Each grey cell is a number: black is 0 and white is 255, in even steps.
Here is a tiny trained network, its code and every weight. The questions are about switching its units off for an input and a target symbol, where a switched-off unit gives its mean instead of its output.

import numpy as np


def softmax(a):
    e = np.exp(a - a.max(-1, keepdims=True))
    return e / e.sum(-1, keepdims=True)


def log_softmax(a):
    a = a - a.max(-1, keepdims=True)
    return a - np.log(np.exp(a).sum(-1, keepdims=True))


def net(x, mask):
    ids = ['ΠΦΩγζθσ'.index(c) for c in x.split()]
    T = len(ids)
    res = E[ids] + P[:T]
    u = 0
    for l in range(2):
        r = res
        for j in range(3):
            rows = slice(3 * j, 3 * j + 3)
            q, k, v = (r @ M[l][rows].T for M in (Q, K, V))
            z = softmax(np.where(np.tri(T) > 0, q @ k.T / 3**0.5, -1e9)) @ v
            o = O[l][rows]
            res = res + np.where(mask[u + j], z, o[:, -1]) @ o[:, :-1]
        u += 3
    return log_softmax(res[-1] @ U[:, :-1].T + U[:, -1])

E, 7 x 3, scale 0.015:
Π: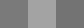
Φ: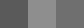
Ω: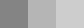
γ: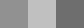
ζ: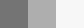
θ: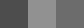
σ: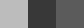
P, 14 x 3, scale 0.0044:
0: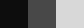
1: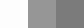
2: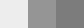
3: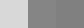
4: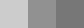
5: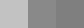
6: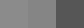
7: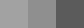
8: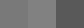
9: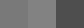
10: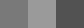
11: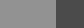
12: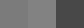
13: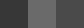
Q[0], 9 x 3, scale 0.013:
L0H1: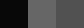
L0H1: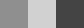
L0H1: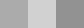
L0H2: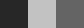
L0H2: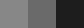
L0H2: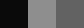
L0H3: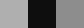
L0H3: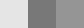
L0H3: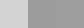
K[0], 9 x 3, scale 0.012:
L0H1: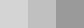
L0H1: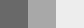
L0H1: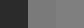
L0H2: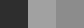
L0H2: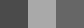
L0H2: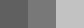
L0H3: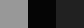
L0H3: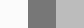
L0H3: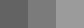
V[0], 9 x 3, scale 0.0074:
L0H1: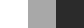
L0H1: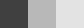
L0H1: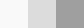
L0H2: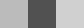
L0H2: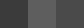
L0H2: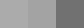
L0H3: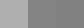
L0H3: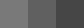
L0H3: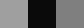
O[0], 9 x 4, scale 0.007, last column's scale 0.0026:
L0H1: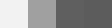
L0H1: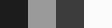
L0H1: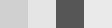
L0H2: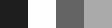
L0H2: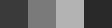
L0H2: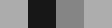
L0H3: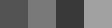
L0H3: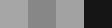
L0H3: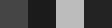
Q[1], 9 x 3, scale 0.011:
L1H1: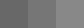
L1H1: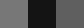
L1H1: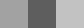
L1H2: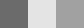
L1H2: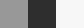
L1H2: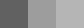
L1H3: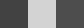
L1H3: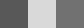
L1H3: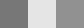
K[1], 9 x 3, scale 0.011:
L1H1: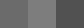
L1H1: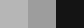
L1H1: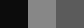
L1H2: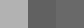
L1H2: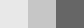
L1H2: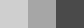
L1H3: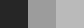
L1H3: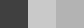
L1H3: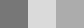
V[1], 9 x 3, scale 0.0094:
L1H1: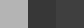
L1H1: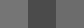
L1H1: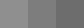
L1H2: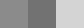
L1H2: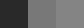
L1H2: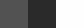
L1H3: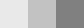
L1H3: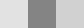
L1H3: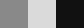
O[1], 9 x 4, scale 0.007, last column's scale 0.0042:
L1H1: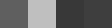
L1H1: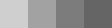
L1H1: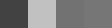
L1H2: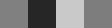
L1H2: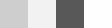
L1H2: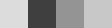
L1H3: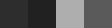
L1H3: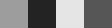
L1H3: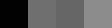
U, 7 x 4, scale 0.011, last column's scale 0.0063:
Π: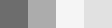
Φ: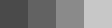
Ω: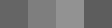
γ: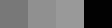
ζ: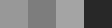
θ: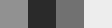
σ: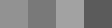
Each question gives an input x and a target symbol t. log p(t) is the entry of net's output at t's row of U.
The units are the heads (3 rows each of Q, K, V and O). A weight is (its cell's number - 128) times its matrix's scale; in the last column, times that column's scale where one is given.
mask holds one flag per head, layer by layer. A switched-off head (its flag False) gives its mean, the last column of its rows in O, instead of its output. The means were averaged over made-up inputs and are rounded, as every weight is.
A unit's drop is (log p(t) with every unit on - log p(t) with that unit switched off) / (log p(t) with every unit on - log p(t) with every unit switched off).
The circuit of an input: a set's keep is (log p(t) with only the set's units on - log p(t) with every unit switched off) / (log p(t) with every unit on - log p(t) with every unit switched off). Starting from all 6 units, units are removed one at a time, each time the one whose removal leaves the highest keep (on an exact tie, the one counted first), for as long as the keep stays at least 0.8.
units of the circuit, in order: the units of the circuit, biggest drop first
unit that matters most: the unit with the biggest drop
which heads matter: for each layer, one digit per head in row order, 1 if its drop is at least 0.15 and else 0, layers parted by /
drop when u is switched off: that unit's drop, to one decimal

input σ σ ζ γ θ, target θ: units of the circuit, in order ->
(L1H2 L0H1 L0H3)
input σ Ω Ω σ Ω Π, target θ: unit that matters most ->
L1H2
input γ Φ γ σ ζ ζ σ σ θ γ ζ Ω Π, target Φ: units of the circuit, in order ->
(L0H1 L1H2 L1H3 L0H3)
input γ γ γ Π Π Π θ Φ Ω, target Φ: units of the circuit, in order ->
(L1H3 L1H2 L0H1)
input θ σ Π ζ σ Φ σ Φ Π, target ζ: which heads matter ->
100 / 011
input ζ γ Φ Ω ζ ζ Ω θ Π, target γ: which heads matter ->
110 / 011
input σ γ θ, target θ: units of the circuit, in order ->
(L0H1 L1H2 L0H3)
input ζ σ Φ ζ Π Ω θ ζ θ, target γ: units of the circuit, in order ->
(L0H1 L1H3 L1H2 L0H2)
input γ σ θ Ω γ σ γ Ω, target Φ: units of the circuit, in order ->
(L1H3 L1H2)
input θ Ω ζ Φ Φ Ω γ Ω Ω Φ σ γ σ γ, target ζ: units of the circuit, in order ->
(L0H1 L1H2 L1H3)
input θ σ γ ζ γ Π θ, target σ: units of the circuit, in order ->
(L0H1 L1H2 L1H3)
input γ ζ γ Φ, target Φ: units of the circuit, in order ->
(L1H3 L1H2 L0H3)
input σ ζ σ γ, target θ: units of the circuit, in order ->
(L1H2 L0H1 L0H3)
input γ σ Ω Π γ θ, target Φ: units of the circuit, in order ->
(L1H3 L1H2)
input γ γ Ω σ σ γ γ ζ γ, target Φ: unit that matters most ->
L0H1
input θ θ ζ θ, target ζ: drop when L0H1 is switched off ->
1.2
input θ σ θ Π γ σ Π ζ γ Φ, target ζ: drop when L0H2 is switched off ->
0.1
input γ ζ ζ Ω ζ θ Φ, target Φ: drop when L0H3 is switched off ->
0.1
